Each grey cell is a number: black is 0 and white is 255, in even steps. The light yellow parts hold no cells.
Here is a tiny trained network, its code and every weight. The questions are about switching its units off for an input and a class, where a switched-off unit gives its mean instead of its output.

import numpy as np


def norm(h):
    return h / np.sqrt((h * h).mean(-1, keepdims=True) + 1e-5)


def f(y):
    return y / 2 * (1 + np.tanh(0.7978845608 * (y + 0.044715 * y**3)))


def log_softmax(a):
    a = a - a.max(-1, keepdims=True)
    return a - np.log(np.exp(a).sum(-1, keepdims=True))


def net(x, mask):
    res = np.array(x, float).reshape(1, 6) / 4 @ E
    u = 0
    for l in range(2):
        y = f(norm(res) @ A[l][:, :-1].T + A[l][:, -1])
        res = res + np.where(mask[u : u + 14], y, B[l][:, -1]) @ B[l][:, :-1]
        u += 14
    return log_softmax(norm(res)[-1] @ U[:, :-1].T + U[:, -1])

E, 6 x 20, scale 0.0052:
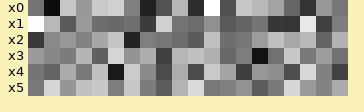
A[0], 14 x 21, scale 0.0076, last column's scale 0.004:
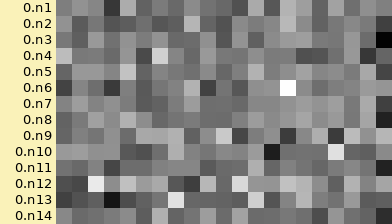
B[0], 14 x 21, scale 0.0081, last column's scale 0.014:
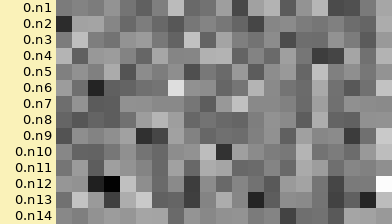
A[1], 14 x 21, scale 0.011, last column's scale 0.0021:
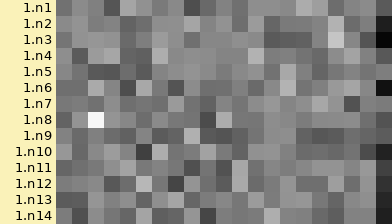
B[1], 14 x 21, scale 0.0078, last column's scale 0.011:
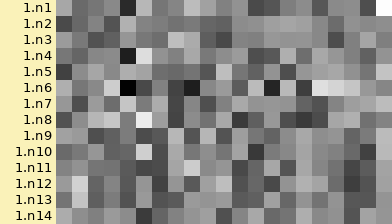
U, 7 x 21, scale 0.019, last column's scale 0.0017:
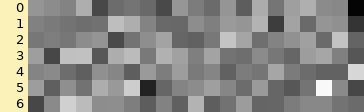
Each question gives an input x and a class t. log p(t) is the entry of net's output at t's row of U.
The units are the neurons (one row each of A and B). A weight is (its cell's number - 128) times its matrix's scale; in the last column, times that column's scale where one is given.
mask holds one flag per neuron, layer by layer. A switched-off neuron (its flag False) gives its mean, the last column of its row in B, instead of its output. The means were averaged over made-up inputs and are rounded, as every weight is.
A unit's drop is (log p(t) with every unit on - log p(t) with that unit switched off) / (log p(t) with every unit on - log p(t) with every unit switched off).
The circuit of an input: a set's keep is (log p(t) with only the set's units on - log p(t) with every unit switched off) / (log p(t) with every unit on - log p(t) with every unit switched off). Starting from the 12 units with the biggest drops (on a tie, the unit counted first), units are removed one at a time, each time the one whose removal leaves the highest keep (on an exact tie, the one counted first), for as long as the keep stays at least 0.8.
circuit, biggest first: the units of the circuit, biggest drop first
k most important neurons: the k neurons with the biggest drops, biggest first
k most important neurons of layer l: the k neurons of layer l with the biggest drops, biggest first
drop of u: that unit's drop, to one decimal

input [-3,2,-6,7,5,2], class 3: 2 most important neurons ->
(0.n12 0.n4)
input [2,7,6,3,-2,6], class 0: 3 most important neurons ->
(0.n9 0.n12 0.n6)
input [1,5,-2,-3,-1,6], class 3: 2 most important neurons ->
(0.n12 0.n13)
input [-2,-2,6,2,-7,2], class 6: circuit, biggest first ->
(0.n12 0.n6 1.n8)
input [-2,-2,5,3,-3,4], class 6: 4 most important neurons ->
(0.n12 0.n6 0.n10 1.n8)
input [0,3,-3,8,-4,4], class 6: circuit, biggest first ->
(0.n12 0.n6 0.n10)
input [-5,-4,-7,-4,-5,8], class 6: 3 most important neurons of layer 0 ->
(0.n12 0.n10 0.n6)
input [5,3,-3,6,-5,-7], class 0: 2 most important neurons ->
(0.n12 1.n6)
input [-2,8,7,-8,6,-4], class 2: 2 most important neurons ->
(0.n12 0.n1)
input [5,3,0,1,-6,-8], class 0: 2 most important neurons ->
(1.n6 0.n12)
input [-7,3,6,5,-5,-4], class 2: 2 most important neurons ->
(0.n12 0.n13)
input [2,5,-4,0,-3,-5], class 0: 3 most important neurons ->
(0.n12 1.n6 0.n2)
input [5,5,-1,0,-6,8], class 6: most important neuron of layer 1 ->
(1.n9)
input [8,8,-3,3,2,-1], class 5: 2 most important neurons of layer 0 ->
(0.n14 0.n4)
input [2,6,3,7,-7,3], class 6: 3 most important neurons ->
(0.n12 0.n6 0.n10)
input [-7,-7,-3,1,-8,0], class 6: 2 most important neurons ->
(0.n12 0.n10)
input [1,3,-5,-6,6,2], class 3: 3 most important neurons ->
(0.n12 0.n4 1.n4)
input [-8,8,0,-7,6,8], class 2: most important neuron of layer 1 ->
(1.n1)
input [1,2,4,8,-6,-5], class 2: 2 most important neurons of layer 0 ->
(0.n12 0.n13)
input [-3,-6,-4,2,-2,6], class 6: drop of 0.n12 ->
0.4
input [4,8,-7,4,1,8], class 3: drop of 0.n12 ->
0.2
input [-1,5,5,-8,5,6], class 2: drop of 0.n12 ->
0.1
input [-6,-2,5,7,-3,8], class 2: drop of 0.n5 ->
0.0
